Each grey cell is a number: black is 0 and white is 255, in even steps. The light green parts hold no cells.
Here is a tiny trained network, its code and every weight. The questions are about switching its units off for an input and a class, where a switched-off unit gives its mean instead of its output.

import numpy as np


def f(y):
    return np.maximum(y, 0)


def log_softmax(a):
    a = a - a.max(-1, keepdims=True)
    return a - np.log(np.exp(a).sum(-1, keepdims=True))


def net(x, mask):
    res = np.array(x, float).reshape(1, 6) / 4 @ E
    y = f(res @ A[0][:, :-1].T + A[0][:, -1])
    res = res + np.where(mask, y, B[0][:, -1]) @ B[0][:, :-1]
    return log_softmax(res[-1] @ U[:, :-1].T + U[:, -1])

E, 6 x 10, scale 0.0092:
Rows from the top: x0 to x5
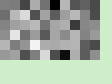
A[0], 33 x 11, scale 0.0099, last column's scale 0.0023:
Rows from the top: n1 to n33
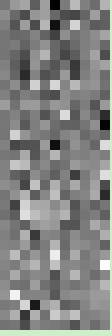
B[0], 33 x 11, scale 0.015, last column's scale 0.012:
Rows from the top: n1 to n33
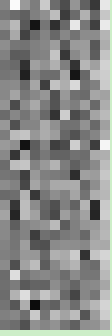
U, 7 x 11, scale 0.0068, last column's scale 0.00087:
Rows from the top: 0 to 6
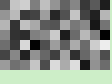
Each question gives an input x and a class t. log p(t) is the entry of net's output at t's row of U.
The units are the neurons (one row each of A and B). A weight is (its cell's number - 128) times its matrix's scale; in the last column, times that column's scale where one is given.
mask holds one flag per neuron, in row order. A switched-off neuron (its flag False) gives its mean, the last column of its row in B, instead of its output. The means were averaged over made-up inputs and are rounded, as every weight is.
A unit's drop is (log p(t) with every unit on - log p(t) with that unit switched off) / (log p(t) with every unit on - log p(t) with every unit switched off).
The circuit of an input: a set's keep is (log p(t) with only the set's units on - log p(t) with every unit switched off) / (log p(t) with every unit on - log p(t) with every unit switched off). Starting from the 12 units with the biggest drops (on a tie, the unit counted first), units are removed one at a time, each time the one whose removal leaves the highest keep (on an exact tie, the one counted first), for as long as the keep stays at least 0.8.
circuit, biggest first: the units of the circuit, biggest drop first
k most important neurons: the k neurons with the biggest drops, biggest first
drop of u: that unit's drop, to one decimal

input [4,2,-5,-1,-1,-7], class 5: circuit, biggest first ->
[n12]
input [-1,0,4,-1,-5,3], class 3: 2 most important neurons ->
[n26; n3]
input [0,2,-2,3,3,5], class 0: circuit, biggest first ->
[n30; n15; n17]
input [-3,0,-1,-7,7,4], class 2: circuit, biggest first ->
[n21; n22]
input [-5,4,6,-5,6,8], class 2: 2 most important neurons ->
[n22; n21]
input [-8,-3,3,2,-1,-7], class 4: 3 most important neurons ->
[n31; n20; n16]
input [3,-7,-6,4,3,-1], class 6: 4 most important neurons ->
[n32; n9; n19; n31]
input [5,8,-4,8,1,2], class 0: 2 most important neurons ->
[n30; n14]
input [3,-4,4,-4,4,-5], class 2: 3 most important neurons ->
[n22; n21; n11]
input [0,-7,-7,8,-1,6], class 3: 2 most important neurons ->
[n2; n6]
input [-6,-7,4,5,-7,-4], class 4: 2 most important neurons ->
[n31; n20]
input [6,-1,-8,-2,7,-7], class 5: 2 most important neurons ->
[n12; n8]
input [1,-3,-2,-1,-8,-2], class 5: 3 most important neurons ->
[n8; n10; n4]
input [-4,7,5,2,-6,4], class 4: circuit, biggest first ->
[n31]
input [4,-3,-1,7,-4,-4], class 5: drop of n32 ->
0.0
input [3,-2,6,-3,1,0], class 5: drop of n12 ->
0.1
